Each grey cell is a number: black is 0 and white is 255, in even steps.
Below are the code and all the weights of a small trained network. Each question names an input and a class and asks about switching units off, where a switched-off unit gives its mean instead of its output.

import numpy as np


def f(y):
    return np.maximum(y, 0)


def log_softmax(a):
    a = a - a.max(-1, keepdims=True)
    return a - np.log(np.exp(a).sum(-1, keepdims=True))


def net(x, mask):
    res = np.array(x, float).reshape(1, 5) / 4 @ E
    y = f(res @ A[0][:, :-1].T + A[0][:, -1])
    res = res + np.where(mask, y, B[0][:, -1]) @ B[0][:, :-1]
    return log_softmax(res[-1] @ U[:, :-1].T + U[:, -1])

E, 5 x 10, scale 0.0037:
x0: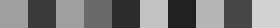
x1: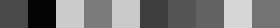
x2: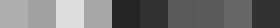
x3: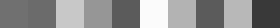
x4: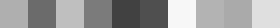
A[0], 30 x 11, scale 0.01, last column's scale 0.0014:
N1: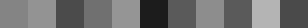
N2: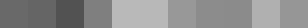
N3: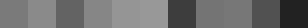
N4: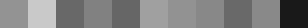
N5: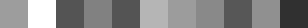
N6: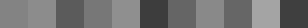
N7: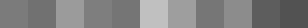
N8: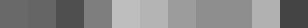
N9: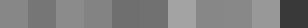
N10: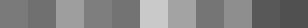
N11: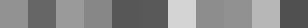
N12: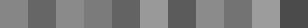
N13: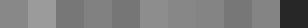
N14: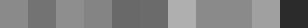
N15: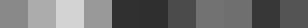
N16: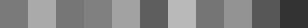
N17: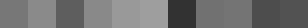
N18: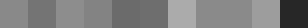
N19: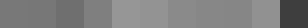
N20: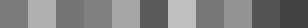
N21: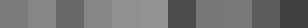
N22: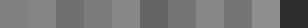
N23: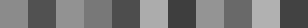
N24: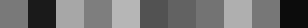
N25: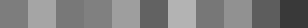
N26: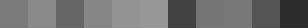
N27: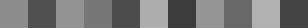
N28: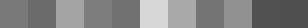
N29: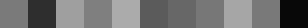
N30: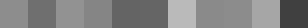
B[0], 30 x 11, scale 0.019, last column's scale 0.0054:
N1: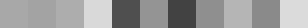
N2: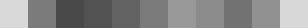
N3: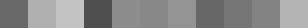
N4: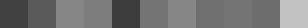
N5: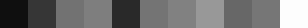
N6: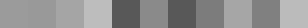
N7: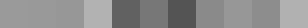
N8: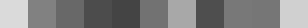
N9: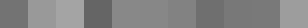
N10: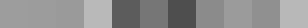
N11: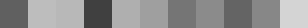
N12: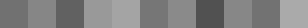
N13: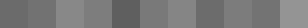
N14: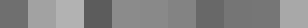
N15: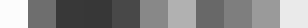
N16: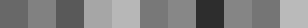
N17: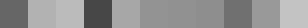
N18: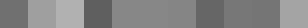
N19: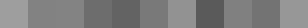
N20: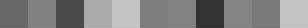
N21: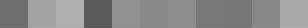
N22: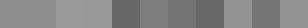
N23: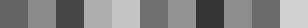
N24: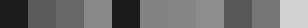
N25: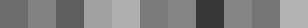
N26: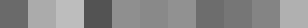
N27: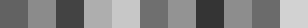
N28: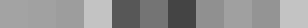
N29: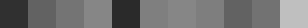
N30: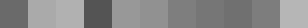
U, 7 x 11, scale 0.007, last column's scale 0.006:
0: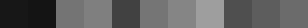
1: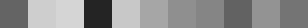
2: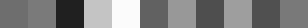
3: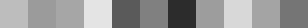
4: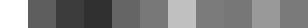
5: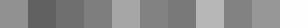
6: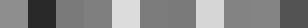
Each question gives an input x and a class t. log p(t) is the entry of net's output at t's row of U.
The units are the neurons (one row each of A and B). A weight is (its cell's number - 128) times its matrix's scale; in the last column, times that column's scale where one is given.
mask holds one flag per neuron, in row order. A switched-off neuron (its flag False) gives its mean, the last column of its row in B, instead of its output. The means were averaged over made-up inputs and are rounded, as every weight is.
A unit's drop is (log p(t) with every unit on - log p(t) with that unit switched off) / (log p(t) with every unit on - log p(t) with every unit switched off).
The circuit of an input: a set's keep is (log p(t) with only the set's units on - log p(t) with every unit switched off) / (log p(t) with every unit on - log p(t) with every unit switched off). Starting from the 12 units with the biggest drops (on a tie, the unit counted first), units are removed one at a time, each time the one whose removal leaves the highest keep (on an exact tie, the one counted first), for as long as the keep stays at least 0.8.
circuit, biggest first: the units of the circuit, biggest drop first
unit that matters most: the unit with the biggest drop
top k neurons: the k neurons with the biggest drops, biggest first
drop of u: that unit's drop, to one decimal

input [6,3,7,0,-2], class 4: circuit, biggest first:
N15
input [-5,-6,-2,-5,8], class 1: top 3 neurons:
N11, N30, N24
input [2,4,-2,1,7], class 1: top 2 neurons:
N11, N5
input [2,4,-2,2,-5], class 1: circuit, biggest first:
N17, N3
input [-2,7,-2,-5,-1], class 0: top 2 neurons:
N24, N29
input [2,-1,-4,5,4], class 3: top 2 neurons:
N28, N15
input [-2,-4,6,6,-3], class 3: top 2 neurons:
N28, N10
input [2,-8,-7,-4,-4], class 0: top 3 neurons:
N5, N15, N4
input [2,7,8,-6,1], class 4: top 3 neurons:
N15, N5, N4
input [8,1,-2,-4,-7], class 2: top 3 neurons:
N27, N23, N11
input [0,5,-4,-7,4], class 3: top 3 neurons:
N1, N5, N6
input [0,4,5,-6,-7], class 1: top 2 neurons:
N17, N3
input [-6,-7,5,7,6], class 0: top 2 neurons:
N5, N4
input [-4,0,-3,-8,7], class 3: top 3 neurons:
N1, N6, N17
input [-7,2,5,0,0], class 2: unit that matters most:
N20
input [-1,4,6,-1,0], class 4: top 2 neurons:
N15, N5
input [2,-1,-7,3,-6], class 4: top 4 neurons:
N2, N8, N11, N30
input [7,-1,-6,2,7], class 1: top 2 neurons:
N11, N30
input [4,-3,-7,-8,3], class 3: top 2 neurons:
N1, N6
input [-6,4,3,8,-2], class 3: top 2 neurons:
N28, N10
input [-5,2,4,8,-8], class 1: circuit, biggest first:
N17
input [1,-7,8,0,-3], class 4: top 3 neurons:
N15, N24, N29
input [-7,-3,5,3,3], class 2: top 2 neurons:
N20, N16
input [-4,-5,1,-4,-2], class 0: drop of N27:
0.2
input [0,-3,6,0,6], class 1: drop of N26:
-0.1
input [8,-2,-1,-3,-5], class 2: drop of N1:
0.0
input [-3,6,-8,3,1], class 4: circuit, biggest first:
N8
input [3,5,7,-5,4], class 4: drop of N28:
0.1
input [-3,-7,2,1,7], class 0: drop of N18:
-0.1
